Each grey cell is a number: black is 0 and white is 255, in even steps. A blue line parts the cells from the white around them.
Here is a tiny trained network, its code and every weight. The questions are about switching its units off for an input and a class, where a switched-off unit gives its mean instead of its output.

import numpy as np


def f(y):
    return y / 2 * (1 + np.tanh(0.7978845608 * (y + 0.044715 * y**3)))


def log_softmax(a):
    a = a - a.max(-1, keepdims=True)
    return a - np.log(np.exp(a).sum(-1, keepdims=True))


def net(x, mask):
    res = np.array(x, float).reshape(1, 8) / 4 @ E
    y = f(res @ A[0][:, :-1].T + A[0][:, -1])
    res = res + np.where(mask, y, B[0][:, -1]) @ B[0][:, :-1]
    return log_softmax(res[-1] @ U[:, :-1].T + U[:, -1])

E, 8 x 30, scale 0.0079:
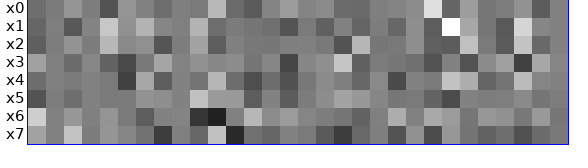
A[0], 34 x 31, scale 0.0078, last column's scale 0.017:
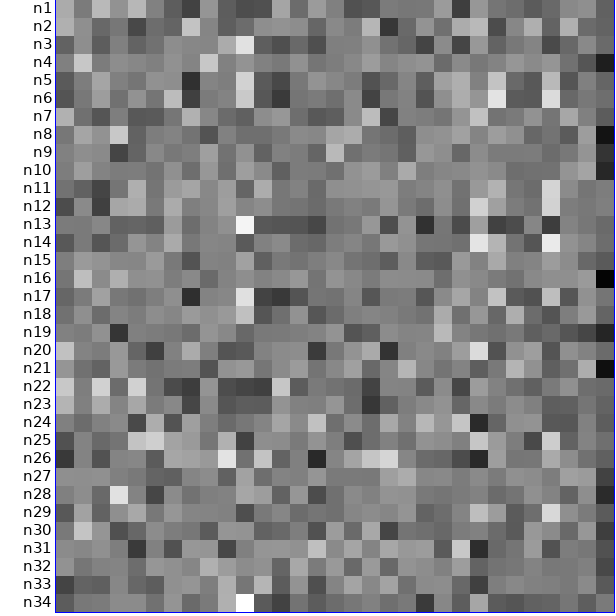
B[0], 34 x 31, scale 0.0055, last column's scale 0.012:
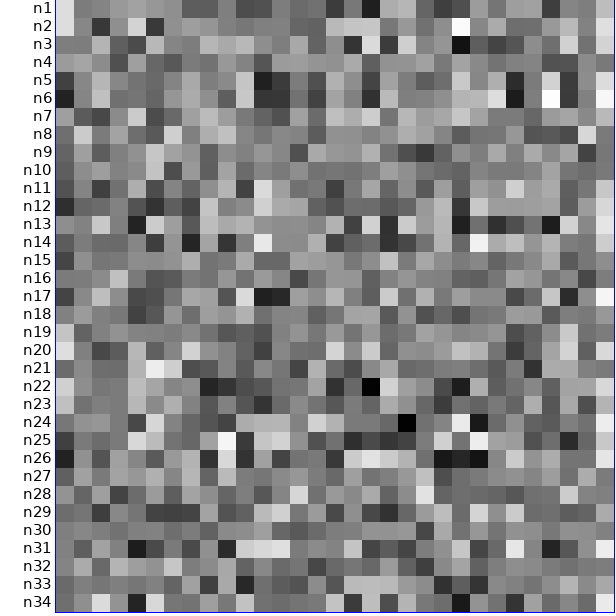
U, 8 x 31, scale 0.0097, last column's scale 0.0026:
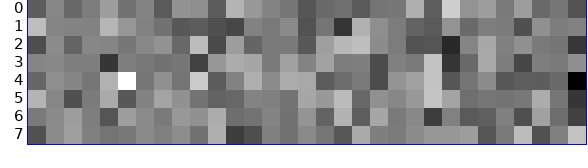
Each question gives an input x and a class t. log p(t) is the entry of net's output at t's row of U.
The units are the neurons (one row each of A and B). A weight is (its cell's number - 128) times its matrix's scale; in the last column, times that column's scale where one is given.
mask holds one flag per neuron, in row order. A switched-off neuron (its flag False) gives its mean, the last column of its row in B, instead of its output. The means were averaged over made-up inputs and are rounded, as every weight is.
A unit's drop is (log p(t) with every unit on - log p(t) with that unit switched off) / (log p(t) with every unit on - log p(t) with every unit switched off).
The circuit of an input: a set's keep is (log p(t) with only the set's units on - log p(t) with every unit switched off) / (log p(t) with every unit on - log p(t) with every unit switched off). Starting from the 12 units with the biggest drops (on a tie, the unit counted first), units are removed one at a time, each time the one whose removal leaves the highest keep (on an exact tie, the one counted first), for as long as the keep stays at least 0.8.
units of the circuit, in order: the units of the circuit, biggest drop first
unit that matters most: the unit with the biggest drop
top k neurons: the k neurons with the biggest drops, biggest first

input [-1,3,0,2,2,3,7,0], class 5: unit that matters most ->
n20
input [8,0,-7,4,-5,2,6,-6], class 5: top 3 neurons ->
[n2; n20; n7]
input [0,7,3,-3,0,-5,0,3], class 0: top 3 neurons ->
[n25; n14; n29]
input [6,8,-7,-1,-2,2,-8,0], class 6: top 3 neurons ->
[n3; n13; n34]
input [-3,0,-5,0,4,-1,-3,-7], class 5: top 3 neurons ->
[n7; n20; n2]
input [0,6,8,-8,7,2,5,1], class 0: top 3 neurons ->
[n25; n14; n29]
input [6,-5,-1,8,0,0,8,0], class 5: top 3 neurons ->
[n20; n2; n7]
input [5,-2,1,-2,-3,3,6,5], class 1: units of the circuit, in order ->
[n22; n23]
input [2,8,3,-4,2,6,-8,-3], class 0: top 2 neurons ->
[n25; n14]
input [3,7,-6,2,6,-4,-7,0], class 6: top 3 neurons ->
[n13; n3; n34]
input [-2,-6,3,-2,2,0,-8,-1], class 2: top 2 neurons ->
[n26; n33]
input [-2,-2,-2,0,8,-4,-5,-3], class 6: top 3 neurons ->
[n13; n3; n34]
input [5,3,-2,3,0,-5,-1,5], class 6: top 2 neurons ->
[n13; n34]
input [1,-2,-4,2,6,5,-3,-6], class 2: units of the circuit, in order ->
[n26]
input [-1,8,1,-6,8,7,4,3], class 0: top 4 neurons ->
[n14; n25; n29; n12]
